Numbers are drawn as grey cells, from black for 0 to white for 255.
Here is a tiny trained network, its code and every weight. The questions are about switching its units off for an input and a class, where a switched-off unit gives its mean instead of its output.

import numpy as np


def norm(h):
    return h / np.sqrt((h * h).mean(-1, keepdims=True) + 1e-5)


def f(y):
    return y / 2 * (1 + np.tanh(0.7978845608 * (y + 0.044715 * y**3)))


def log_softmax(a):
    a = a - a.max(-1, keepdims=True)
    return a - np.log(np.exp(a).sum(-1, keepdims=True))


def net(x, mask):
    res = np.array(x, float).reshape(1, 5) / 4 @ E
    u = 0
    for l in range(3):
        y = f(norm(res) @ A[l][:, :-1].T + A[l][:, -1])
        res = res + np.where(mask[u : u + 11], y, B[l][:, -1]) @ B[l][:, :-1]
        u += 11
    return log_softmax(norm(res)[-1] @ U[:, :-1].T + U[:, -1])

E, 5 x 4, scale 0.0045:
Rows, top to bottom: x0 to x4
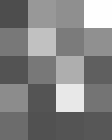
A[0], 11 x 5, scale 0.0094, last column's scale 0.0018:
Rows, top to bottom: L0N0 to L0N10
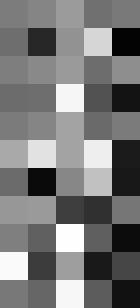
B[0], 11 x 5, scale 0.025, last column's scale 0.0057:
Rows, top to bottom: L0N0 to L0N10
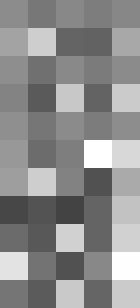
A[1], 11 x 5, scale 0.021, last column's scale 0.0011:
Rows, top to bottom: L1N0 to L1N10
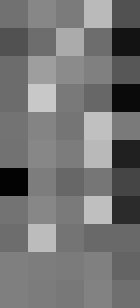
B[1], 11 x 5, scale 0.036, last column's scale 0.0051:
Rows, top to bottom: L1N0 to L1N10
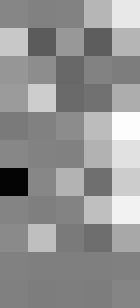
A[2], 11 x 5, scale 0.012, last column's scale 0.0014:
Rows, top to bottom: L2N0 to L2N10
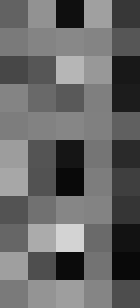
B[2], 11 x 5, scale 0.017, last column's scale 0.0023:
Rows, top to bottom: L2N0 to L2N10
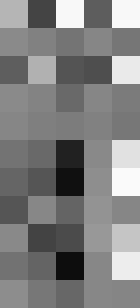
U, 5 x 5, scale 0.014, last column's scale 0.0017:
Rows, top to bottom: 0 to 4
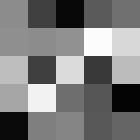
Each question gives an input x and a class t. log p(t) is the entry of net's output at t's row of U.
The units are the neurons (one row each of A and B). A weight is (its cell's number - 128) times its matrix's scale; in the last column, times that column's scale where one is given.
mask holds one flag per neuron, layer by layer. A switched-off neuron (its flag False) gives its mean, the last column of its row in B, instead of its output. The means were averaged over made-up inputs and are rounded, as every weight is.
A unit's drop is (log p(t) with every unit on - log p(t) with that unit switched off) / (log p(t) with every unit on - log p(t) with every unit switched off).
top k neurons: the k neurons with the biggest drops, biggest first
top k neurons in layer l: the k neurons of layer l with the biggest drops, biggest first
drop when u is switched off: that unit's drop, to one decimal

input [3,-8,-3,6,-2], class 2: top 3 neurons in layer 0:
(L0N8 L0N10 L0N3)
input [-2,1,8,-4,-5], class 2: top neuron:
(L1N1)
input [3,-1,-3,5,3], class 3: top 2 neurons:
(L0N1 L0N6)
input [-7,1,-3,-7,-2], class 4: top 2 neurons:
(L0N7 L1N6)
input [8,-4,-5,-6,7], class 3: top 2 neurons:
(L0N5 L0N6)
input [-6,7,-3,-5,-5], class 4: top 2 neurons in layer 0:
(L0N7 L0N9)
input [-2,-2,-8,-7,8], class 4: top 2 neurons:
(L1N6 L0N9)
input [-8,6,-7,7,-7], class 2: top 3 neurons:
(L0N8 L0N10 L0N3)
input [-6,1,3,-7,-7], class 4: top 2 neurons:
(L0N7 L1N6)
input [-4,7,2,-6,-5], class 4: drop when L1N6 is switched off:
0.6
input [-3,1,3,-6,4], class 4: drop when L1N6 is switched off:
0.3
